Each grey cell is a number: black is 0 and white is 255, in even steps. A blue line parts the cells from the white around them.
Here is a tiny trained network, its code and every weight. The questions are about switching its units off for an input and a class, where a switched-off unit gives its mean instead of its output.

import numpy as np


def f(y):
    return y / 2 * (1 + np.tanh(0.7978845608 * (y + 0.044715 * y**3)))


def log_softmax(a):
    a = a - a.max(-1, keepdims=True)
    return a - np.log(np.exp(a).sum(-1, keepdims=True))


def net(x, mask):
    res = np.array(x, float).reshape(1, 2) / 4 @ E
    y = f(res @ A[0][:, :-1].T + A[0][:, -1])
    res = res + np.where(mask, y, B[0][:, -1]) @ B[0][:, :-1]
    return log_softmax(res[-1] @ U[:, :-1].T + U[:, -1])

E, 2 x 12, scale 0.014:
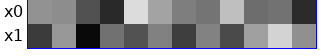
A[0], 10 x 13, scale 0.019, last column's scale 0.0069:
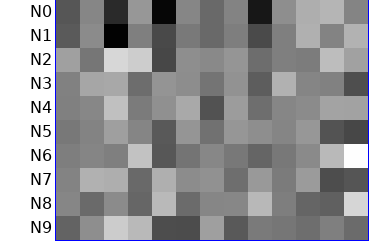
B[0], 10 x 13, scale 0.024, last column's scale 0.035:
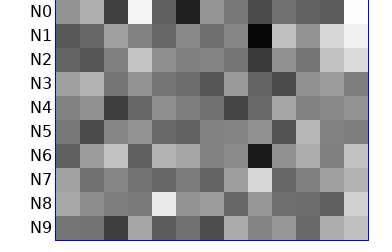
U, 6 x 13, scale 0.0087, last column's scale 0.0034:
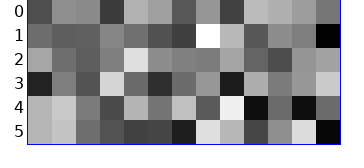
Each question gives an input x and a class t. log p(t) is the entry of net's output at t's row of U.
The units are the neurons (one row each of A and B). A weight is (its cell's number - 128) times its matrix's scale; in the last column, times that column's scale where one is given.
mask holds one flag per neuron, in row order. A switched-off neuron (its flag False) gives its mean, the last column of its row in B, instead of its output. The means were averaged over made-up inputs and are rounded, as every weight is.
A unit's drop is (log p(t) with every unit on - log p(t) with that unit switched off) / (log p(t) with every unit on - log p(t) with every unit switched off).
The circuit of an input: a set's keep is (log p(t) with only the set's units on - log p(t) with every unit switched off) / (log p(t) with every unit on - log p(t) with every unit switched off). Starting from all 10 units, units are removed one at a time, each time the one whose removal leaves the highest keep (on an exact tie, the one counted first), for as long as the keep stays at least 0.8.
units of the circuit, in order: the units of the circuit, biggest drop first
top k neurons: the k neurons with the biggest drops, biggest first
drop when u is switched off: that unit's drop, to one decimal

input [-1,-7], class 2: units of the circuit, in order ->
(N1; N0)
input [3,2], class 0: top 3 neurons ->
(N0; N2; N9)
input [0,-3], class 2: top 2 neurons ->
(N1; N0)
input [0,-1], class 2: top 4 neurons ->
(N1; N0; N6; N2)
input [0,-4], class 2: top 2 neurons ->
(N1; N0)
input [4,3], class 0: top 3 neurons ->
(N0; N2; N9)
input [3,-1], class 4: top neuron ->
(N1)
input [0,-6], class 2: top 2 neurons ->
(N1; N0)
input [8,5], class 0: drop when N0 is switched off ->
0.7
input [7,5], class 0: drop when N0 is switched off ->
0.8
